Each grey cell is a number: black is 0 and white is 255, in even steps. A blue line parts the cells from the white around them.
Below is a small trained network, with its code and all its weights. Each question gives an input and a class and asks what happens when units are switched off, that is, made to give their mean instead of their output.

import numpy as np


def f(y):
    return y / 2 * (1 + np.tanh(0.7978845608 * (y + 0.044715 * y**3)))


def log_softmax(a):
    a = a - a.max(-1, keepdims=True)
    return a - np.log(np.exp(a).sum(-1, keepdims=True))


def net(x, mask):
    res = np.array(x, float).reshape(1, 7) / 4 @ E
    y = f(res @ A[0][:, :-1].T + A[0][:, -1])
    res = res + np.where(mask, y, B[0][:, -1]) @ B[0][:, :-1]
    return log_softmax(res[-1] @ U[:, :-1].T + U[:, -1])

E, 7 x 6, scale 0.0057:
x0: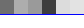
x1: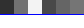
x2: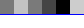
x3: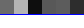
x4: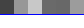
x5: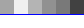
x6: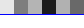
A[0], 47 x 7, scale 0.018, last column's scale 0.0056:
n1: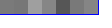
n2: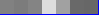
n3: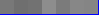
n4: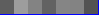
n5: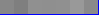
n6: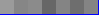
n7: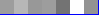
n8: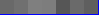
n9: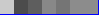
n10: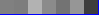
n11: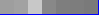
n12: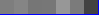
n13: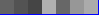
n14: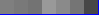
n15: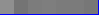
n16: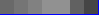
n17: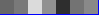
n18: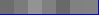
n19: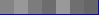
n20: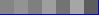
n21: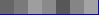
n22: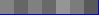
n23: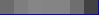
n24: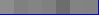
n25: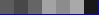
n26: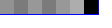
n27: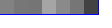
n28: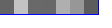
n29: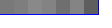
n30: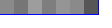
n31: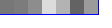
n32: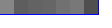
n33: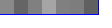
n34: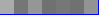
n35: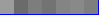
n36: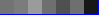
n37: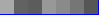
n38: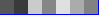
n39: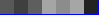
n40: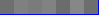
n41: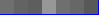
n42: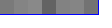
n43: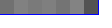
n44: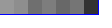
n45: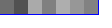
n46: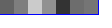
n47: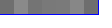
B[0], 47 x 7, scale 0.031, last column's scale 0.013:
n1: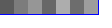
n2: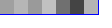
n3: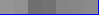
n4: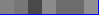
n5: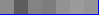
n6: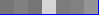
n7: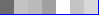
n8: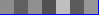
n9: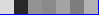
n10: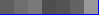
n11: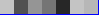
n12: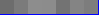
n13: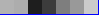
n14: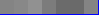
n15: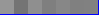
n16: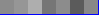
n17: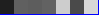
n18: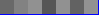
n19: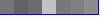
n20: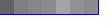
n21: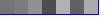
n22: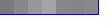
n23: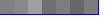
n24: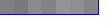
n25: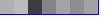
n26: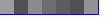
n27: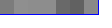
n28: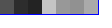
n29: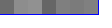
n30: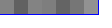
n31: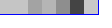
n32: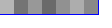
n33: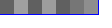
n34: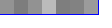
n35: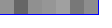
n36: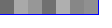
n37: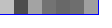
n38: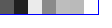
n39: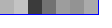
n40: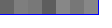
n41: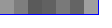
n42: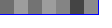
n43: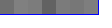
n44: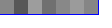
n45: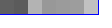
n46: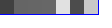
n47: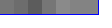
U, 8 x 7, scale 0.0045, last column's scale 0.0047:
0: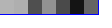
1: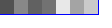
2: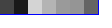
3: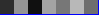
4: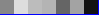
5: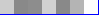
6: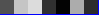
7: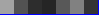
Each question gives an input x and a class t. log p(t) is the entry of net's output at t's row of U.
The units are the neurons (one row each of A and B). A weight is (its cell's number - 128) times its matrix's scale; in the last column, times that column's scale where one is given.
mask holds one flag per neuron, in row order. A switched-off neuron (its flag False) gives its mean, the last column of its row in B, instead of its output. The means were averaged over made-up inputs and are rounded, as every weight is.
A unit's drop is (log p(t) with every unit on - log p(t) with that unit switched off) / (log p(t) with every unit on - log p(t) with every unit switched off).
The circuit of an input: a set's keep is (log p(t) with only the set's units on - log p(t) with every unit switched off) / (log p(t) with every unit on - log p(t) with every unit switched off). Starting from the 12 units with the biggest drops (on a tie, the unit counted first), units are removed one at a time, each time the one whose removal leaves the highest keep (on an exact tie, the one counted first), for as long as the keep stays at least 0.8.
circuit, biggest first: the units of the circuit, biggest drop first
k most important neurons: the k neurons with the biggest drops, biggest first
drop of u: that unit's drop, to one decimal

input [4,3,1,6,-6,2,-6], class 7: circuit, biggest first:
(n7; n38)
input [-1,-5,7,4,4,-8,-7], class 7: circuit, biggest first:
(n13; n38)
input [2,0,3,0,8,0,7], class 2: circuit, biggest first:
(n13)
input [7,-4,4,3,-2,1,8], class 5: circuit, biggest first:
(n17; n46)
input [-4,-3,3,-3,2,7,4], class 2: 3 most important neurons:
(n13; n11; n39)
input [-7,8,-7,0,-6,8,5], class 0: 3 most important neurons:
(n38; n7; n31)
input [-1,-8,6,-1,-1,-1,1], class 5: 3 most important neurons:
(n17; n46; n9)
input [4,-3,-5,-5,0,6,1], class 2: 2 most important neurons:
(n38; n13)
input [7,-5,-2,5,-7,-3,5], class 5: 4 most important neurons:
(n38; n17; n46; n45)
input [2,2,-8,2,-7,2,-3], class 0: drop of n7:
0.2
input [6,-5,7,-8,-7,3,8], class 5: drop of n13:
-0.1
